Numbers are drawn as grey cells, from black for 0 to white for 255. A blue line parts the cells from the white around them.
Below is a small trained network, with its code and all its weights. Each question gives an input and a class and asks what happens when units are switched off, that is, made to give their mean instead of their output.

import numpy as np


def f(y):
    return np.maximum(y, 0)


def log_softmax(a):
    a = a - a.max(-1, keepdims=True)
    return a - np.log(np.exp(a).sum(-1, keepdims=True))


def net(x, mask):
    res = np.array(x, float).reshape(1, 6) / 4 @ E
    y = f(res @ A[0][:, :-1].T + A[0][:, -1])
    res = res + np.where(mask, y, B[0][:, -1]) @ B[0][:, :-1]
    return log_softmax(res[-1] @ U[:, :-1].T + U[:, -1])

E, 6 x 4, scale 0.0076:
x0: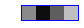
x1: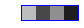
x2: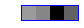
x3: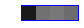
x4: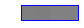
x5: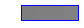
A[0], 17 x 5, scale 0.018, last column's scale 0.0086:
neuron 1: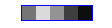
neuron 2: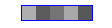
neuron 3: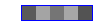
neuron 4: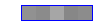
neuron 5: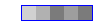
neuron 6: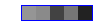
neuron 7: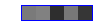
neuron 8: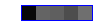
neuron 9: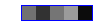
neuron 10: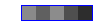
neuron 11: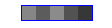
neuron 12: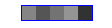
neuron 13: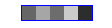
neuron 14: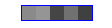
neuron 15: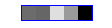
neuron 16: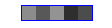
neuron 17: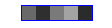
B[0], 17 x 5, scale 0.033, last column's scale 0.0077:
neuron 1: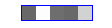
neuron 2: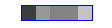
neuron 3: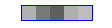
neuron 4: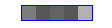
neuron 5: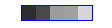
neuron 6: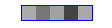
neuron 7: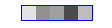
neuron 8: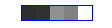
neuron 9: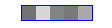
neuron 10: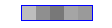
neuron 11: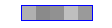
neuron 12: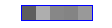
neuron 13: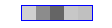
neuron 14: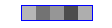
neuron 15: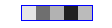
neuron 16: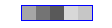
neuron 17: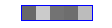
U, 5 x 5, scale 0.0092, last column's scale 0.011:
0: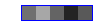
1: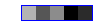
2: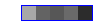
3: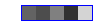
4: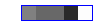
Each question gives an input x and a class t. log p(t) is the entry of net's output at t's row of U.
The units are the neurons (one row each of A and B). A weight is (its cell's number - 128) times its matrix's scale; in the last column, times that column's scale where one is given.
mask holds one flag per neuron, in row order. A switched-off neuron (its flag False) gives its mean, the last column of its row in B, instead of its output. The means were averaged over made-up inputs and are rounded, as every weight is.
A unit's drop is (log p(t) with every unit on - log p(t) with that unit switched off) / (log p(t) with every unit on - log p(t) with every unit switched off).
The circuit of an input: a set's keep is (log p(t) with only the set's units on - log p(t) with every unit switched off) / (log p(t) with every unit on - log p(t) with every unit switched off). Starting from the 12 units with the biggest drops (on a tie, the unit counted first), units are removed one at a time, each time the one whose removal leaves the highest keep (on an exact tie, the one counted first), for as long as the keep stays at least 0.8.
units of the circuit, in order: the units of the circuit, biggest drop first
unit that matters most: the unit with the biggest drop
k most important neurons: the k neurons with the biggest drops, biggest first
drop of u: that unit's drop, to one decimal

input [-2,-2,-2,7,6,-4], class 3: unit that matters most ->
neuron 8
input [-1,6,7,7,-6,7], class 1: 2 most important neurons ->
[neuron 7; neuron 14]
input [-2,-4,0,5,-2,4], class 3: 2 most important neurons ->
[neuron 8; neuron 16]
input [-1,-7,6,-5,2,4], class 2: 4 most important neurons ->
[neuron 13; neuron 15; neuron 3; neuron 5]
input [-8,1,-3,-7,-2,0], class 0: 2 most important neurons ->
[neuron 1; neuron 8]
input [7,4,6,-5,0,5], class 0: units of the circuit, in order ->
[neuron 2; neuron 9]
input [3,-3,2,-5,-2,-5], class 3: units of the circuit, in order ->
[neuron 5; neuron 1]
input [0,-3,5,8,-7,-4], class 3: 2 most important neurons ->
[neuron 8; neuron 15]
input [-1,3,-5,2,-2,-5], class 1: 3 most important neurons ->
[neuron 15; neuron 5; neuron 8]
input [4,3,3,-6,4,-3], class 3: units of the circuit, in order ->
[neuron 5; neuron 2]
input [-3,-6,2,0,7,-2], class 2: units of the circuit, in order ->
[neuron 13; neuron 3]
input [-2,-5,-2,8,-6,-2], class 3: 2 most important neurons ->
[neuron 8; neuron 16]
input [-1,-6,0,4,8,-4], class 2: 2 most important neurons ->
[neuron 13; neuron 3]
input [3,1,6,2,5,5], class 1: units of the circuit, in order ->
[neuron 7]
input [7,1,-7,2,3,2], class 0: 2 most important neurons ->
[neuron 17; neuron 9]
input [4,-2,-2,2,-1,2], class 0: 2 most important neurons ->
[neuron 17; neuron 5]
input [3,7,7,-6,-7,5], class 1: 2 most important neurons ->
[neuron 6; neuron 7]
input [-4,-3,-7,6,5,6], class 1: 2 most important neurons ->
[neuron 15; neuron 5]
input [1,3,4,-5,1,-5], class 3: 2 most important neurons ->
[neuron 5; neuron 15]
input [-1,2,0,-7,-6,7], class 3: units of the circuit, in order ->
[neuron 5]
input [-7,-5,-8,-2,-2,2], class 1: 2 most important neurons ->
[neuron 15; neuron 4]
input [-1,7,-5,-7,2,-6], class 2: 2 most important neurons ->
[neuron 16; neuron 8]
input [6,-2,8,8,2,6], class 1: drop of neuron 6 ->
0.2
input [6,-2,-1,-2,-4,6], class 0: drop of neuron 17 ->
0.1
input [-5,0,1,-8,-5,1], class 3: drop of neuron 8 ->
-0.1
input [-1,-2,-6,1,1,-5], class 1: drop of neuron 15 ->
0.5
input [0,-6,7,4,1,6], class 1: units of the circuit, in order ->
[neuron 7]
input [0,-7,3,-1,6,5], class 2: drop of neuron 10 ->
0.0
